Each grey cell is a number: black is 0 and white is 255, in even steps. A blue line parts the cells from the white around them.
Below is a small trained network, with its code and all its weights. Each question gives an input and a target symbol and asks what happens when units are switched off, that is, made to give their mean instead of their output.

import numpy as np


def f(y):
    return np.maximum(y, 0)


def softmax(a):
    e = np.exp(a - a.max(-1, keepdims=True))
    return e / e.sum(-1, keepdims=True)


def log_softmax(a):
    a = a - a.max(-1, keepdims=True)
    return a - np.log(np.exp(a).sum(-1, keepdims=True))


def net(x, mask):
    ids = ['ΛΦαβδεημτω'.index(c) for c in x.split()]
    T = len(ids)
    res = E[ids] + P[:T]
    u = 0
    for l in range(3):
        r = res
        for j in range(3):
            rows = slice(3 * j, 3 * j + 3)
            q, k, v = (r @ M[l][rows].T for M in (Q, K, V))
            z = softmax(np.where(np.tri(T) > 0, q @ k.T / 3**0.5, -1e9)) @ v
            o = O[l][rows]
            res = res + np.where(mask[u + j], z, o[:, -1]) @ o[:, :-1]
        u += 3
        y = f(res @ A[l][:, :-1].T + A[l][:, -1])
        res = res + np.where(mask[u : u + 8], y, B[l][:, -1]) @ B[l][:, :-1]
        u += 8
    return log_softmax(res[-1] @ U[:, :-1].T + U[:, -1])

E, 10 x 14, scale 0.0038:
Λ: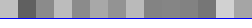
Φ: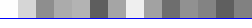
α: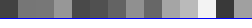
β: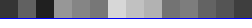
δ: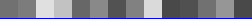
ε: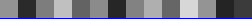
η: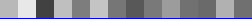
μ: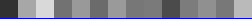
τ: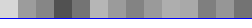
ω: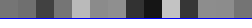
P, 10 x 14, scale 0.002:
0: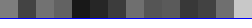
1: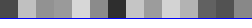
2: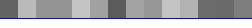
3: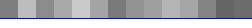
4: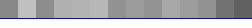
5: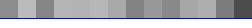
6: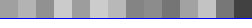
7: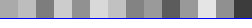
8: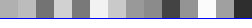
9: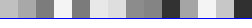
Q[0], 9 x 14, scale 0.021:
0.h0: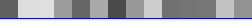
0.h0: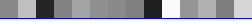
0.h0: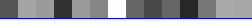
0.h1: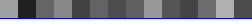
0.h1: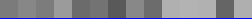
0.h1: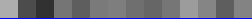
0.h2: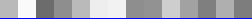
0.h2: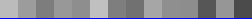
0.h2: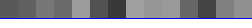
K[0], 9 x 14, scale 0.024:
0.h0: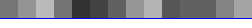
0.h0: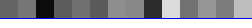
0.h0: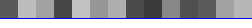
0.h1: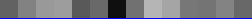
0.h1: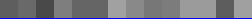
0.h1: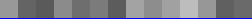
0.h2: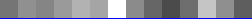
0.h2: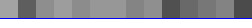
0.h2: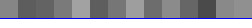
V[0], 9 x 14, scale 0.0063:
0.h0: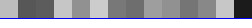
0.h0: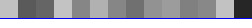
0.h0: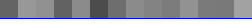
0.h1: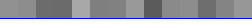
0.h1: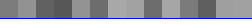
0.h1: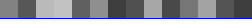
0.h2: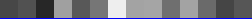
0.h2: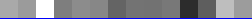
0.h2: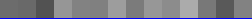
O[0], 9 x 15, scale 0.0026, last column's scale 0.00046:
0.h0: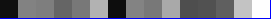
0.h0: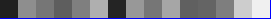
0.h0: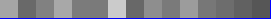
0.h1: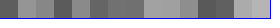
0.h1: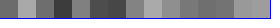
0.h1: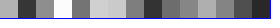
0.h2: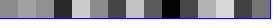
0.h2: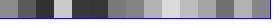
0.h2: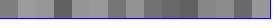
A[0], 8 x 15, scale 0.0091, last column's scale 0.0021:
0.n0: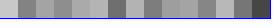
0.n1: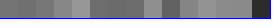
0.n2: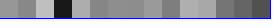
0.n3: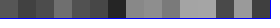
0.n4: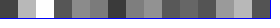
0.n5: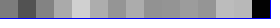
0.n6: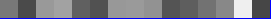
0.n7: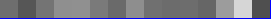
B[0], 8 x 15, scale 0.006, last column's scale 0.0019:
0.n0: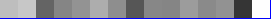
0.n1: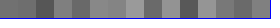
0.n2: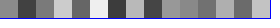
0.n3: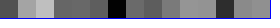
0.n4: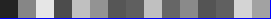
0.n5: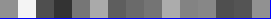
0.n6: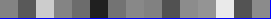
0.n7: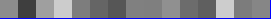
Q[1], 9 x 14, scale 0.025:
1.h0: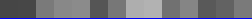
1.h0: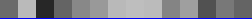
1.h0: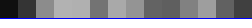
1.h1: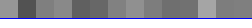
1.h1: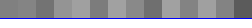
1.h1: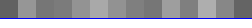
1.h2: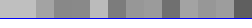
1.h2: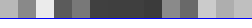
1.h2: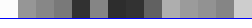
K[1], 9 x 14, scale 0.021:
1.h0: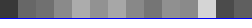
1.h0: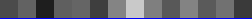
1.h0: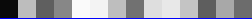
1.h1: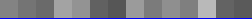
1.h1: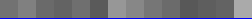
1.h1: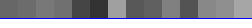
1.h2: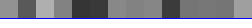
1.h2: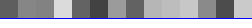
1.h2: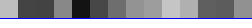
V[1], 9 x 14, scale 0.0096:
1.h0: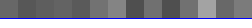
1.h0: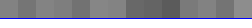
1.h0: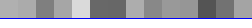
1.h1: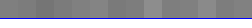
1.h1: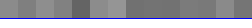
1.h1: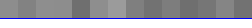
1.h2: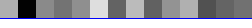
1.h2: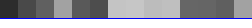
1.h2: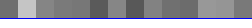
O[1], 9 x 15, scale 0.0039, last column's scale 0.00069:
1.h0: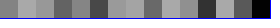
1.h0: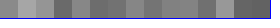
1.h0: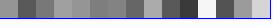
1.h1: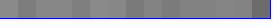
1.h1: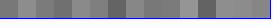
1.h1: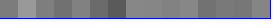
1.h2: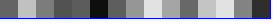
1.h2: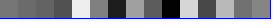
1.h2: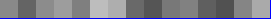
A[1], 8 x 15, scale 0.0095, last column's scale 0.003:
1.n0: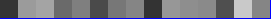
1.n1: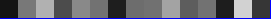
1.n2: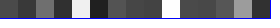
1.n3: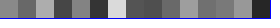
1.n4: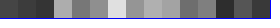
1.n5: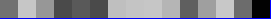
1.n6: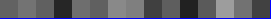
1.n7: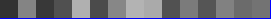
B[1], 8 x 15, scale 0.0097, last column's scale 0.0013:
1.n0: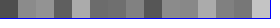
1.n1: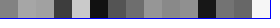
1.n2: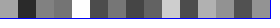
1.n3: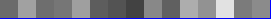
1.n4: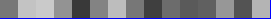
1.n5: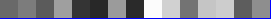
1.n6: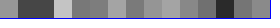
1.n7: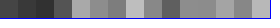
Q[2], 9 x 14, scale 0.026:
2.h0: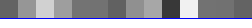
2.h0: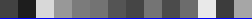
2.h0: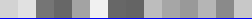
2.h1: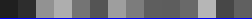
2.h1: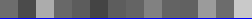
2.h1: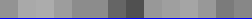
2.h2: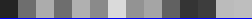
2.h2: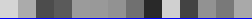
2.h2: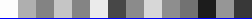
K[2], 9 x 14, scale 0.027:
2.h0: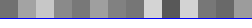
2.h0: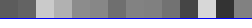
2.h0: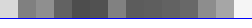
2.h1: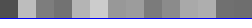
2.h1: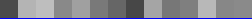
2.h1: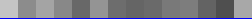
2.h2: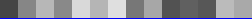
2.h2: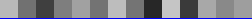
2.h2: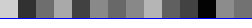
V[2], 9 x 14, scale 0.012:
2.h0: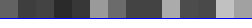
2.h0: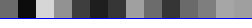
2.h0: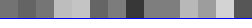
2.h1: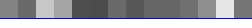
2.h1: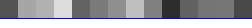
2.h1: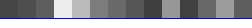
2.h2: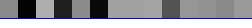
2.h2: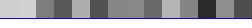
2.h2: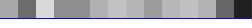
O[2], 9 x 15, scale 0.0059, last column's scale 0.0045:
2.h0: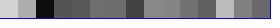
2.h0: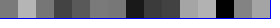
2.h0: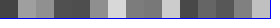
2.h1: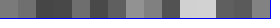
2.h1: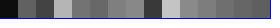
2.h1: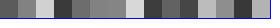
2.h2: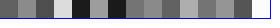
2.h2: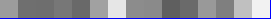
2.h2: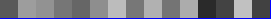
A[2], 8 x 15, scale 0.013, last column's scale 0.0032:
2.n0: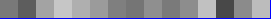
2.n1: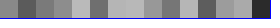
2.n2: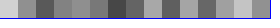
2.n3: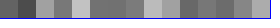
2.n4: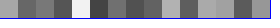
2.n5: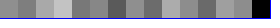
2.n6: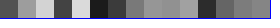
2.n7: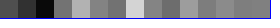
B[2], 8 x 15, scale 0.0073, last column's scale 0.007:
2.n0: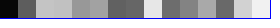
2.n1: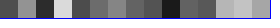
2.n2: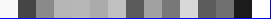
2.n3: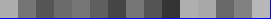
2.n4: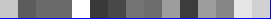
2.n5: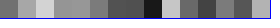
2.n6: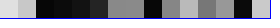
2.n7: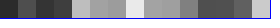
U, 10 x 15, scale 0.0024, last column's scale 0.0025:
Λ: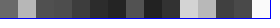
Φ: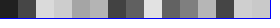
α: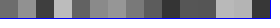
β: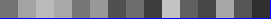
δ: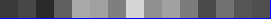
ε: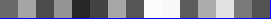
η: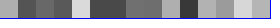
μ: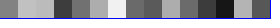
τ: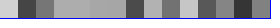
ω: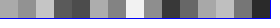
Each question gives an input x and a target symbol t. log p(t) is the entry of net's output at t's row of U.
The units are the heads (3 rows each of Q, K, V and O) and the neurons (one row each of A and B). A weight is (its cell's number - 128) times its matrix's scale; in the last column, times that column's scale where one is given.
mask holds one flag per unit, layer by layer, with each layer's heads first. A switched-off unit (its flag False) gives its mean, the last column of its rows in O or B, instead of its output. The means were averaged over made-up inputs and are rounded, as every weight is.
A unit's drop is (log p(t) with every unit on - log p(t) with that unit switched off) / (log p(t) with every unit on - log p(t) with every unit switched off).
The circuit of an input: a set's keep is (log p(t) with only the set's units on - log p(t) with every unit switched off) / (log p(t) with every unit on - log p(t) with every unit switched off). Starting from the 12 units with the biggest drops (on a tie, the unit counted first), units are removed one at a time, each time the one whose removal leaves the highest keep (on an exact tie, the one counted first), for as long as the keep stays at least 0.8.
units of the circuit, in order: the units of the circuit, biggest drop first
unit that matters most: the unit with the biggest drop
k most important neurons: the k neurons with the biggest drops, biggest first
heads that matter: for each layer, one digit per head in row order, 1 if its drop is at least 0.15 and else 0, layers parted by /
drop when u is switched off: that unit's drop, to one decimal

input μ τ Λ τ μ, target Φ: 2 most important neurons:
(2.n0, 1.n3)
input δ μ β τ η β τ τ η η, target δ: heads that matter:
010 / 000 / 110
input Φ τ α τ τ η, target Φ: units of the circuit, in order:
(2.h0, 2.n0, 1.h0, 2.n6)
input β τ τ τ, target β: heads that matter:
000 / 000 / 011
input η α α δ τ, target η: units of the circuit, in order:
(2.h2, 2.n4)
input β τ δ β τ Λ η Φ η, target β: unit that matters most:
1.n6
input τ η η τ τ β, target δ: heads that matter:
001 / 000 / 000
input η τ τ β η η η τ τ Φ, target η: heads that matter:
000 / 000 / 001
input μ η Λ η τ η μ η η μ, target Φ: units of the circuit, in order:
(2.n0, 2.h0, 1.h0, 2.n6)
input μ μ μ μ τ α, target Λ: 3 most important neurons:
(2.n6, 0.n3, 1.n0)
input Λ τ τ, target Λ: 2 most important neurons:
(0.n6, 0.n7)
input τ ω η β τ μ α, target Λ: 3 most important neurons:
(0.n3, 2.n6, 1.n0)
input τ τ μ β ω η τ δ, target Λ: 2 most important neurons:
(2.n6, 0.n4)
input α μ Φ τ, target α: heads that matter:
000 / 000 / 101
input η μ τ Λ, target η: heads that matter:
000 / 000 / 001
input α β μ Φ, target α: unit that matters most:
2.n1
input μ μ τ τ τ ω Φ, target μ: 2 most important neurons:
(1.n3, 0.n6)
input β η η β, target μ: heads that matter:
000 / 001 / 001
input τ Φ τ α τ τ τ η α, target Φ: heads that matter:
000 / 000 / 100
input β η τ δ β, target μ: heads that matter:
001 / 001 / 001
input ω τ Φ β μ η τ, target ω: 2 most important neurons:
(1.n2, 1.n6)
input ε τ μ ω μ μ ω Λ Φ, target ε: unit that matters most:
1.h2
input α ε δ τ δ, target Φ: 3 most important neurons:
(1.n1, 2.n0, 0.n4)
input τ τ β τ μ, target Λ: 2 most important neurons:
(2.n6, 0.n4)
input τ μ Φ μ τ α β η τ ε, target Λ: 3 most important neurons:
(0.n3, 2.n6, 2.n3)
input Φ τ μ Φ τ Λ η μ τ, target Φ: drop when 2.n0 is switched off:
0.4
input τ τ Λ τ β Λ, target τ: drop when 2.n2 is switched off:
0.7
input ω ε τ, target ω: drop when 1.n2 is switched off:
0.5
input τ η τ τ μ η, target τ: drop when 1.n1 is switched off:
0.0
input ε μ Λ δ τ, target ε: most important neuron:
(1.n5)
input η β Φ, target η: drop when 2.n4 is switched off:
0.6
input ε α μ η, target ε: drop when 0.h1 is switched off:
0.3
